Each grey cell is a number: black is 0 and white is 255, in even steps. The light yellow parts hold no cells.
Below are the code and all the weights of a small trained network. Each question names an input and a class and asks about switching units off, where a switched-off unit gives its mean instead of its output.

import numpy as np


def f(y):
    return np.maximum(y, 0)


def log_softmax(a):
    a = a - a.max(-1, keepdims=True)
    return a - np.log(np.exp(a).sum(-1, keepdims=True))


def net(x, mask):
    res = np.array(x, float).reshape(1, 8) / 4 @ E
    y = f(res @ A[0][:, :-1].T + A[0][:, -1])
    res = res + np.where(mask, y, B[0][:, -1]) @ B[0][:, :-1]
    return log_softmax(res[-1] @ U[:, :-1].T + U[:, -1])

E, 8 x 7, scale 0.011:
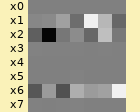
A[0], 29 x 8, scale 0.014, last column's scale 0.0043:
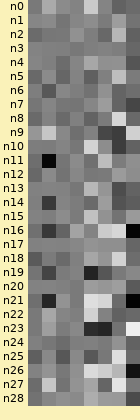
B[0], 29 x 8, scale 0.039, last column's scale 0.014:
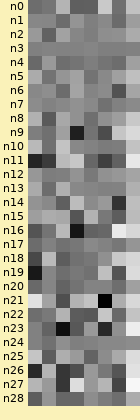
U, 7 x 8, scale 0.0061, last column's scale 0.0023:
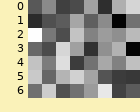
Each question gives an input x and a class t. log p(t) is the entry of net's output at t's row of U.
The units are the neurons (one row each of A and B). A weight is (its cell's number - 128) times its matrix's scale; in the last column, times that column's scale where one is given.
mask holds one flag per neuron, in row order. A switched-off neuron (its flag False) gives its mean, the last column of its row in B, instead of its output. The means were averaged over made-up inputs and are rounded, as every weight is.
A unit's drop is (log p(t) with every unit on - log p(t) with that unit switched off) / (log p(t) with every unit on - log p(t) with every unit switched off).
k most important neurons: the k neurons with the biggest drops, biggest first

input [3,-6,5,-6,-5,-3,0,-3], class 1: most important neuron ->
[n19]
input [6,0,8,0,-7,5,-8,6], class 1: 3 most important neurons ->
[n19; n11; n25]
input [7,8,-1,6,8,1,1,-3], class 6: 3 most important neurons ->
[n26; n16; n25]
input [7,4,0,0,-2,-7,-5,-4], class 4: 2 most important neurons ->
[n27; n11]
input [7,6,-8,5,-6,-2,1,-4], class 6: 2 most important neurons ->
[n27; n26]
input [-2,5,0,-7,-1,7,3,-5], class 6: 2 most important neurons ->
[n23; n9]
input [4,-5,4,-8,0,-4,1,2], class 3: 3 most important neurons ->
[n26; n27; n16]
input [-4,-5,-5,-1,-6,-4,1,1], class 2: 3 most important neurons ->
[n26; n16; n27]
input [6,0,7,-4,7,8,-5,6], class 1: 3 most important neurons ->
[n19; n11; n25]
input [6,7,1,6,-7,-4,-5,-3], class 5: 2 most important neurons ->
[n21; n16]
